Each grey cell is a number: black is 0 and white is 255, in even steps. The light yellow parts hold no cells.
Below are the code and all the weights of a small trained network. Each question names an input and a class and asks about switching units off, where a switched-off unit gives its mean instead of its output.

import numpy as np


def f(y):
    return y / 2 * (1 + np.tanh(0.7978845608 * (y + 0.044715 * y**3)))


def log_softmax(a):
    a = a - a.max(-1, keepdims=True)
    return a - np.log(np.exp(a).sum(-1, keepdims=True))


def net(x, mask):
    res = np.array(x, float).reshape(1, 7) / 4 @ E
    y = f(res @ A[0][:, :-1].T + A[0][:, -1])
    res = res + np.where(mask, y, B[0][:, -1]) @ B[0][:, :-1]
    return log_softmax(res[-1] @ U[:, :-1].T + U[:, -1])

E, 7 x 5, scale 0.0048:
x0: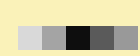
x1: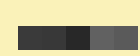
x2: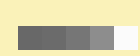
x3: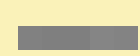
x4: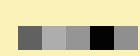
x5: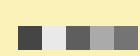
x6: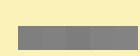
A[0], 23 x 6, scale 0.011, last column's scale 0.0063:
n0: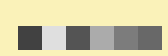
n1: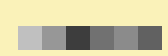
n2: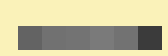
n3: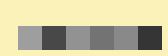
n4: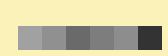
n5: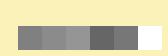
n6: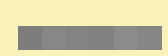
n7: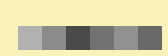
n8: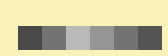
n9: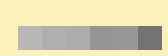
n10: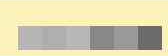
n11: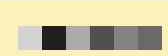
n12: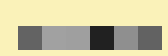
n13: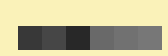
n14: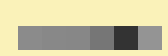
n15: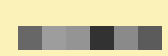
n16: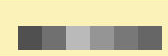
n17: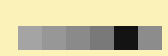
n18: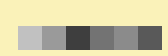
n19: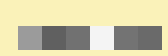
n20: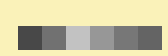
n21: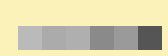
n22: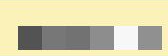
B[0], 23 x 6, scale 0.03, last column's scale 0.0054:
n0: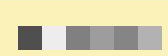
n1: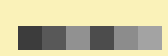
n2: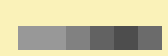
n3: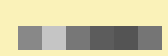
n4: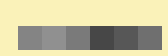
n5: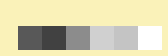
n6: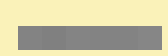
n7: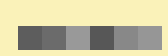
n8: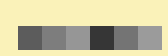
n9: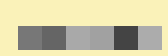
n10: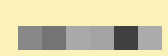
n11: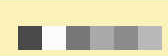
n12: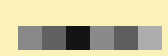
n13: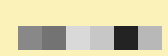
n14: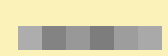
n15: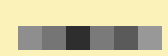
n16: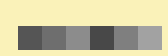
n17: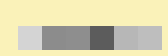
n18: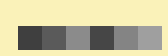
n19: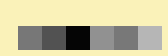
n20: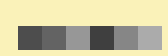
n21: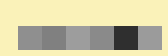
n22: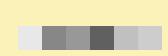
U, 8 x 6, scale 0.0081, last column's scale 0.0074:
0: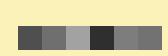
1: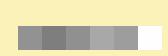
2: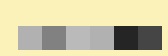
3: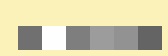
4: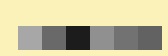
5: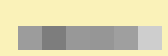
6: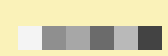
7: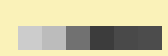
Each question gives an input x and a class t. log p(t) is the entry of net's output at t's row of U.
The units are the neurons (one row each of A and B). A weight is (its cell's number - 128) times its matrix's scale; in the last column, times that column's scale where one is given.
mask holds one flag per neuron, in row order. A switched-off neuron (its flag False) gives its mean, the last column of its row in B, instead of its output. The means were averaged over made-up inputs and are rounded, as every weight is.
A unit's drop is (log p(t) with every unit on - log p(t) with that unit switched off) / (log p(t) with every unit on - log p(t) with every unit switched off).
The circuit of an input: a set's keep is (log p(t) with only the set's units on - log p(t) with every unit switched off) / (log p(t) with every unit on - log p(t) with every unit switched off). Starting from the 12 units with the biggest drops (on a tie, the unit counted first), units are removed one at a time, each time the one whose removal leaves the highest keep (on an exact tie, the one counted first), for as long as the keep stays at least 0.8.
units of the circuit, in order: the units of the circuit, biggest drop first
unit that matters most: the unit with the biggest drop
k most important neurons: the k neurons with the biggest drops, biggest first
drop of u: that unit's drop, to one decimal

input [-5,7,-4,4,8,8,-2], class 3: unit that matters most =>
n0
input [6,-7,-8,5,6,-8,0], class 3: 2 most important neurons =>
(n11, n13)
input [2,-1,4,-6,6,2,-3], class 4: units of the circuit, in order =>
(n12, n15)
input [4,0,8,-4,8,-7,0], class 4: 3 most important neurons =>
(n12, n15, n0)
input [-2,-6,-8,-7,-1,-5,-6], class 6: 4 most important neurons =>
(n17, n14, n13, n0)
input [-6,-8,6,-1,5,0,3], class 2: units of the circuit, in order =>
(n10, n21)
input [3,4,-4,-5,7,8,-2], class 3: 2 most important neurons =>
(n0, n19)
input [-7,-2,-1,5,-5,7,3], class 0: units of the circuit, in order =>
(n20, n8)
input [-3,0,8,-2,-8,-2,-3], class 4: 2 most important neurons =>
(n19, n17)
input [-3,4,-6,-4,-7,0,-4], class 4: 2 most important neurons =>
(n19, n22)
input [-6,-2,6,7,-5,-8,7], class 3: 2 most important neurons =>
(n11, n3)
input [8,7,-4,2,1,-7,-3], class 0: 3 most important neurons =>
(n1, n18, n7)
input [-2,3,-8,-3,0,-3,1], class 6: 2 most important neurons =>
(n17, n14)
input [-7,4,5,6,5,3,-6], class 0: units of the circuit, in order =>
(n20)
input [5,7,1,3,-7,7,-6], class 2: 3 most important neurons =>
(n13, n11, n5)
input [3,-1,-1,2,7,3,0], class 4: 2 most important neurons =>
(n12, n15)
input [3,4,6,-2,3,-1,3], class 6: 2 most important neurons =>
(n22, n19)
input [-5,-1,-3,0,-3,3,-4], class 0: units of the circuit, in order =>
(n20, n8)
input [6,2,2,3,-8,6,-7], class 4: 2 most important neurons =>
(n19, n11)
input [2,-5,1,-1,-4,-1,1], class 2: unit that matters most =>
n9
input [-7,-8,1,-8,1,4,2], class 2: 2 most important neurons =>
(n10, n9)
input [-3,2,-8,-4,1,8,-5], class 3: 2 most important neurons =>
(n0, n22)
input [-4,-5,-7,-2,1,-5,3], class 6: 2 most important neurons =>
(n17, n14)
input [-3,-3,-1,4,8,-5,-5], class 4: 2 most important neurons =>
(n12, n15)
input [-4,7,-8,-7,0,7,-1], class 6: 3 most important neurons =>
(n17, n14, n11)
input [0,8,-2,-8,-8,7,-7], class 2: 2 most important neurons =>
(n13, n11)
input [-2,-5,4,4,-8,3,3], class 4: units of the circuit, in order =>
(n19)
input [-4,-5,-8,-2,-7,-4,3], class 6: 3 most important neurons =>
(n17, n14, n12)
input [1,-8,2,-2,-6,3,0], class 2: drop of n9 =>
0.2
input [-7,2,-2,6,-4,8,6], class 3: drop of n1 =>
0.3
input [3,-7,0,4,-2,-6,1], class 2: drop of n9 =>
0.4
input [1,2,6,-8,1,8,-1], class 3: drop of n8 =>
0.0
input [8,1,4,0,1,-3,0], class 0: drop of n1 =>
0.1
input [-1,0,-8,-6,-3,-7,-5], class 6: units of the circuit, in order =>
(n17)
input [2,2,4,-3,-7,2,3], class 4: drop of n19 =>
1.0
